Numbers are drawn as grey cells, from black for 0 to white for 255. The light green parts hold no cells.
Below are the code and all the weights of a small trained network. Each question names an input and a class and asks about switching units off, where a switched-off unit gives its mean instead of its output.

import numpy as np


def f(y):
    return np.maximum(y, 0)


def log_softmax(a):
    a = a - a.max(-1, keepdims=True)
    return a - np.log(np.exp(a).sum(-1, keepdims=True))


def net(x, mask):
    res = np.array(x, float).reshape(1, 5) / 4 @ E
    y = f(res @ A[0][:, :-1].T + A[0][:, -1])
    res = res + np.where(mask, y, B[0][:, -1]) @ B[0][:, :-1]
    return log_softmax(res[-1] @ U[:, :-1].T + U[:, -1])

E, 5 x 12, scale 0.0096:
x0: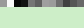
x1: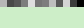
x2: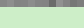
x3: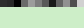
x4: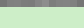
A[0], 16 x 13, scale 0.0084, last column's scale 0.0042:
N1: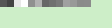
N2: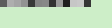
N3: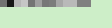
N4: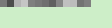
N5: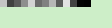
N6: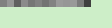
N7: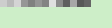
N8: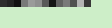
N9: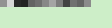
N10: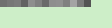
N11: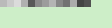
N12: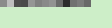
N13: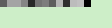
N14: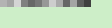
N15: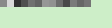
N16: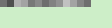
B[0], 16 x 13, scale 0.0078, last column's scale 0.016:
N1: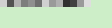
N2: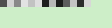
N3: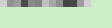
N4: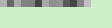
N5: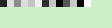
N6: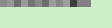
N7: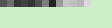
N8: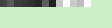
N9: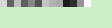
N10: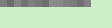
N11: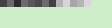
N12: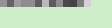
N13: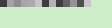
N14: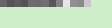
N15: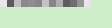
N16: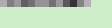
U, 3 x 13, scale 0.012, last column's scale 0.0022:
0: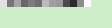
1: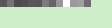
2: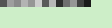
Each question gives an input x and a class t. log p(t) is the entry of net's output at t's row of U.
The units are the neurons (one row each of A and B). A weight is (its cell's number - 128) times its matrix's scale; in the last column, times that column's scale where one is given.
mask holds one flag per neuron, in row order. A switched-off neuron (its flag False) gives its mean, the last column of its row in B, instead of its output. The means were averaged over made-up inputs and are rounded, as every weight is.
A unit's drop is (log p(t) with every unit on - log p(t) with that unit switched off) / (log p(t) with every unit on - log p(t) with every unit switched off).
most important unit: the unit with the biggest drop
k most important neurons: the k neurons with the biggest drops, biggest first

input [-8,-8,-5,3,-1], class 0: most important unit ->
N1
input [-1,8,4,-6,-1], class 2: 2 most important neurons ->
(N5; N8)
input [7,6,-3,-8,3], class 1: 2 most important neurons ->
(N7; N11)
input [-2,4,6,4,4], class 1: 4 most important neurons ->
(N8; N2; N13; N9)
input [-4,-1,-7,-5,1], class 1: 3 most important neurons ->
(N11; N7; N9)
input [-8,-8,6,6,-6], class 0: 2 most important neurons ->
(N1; N5)
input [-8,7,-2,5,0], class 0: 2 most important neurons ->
(N1; N3)
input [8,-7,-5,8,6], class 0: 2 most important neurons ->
(N9; N15)
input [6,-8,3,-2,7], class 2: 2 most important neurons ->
(N2; N13)
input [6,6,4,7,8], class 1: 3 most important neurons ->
(N8; N1; N3)
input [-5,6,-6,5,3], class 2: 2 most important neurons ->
(N5; N9)
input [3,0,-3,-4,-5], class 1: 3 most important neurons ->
(N7; N1; N11)
